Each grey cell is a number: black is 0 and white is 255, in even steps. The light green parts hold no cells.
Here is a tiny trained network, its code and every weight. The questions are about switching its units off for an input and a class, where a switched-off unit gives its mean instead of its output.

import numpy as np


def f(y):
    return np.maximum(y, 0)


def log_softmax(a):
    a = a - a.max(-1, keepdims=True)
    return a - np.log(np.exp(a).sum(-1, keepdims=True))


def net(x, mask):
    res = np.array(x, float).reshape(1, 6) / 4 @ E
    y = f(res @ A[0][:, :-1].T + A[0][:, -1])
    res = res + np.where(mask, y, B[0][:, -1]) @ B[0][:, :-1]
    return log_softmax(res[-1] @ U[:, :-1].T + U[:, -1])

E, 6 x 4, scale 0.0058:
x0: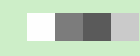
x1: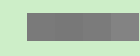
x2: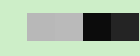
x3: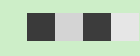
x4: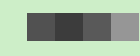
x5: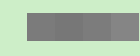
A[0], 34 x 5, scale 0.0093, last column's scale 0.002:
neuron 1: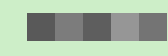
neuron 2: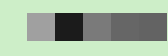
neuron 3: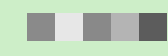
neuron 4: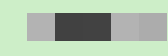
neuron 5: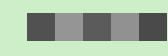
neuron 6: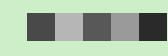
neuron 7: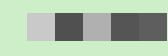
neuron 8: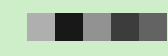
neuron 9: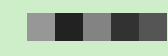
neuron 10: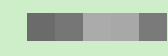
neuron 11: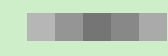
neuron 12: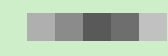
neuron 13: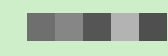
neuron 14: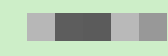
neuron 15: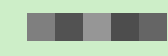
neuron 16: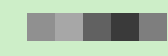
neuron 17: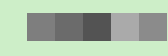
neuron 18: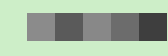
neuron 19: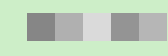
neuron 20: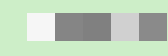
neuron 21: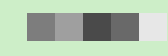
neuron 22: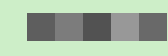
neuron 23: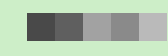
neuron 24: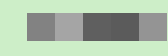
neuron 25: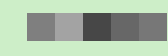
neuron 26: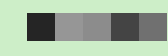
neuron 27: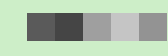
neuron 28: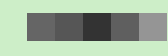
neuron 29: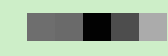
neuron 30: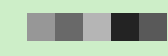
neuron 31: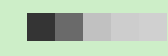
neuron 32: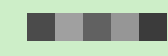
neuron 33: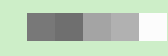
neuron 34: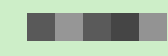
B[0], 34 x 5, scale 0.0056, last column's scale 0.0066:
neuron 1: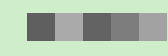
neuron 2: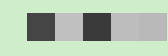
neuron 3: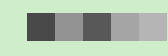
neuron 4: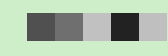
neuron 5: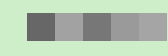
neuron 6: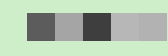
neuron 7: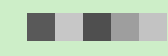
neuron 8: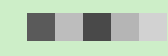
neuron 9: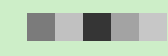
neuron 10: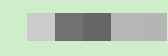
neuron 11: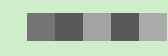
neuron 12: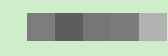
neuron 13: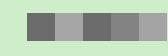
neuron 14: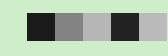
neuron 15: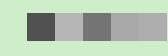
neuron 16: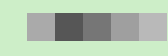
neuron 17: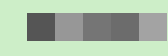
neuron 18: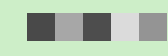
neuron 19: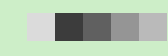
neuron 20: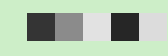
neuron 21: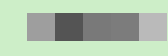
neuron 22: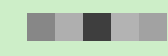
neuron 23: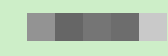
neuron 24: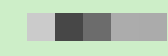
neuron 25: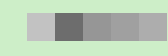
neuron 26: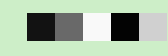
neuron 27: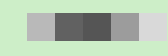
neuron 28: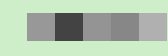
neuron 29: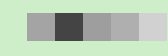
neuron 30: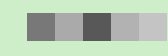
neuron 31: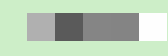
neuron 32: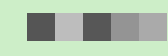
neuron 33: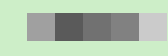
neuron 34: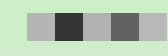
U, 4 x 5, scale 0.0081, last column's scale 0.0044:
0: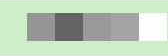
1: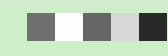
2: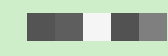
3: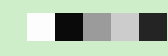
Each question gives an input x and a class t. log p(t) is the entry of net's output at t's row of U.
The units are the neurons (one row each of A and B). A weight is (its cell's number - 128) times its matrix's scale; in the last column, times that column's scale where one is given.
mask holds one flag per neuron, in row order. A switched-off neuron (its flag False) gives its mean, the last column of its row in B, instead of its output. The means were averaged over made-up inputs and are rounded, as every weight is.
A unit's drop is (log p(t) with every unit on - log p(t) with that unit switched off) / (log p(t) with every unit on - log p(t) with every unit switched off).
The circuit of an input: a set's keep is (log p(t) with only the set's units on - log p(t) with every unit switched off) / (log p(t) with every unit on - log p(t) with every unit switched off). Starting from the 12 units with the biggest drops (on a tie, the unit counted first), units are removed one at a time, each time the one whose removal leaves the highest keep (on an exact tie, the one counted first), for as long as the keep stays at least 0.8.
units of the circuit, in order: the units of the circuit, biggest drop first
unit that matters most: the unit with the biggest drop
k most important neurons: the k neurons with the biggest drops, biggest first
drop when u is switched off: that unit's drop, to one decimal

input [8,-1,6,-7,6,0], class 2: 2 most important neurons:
(neuron 4; neuron 20)
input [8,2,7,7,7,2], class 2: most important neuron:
(neuron 4)
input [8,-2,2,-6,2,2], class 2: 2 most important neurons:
(neuron 20; neuron 4)
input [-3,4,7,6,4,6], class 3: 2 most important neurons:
(neuron 29; neuron 34)
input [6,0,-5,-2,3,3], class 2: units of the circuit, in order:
(neuron 20; neuron 14)
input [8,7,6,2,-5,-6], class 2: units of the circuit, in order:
(neuron 20; neuron 14; neuron 4)
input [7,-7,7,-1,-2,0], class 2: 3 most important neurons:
(neuron 20; neuron 14; neuron 4)
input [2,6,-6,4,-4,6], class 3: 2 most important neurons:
(neuron 19; neuron 31)
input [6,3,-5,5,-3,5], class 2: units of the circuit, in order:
(neuron 20; neuron 14)
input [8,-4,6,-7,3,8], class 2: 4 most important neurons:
(neuron 20; neuron 4; neuron 14; neuron 11)
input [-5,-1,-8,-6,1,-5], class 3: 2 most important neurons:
(neuron 19; neuron 31)
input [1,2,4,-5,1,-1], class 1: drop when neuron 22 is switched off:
0.0
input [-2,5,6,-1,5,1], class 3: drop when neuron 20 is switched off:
0.1
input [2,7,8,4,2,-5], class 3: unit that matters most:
neuron 29
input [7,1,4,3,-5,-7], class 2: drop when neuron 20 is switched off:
0.3
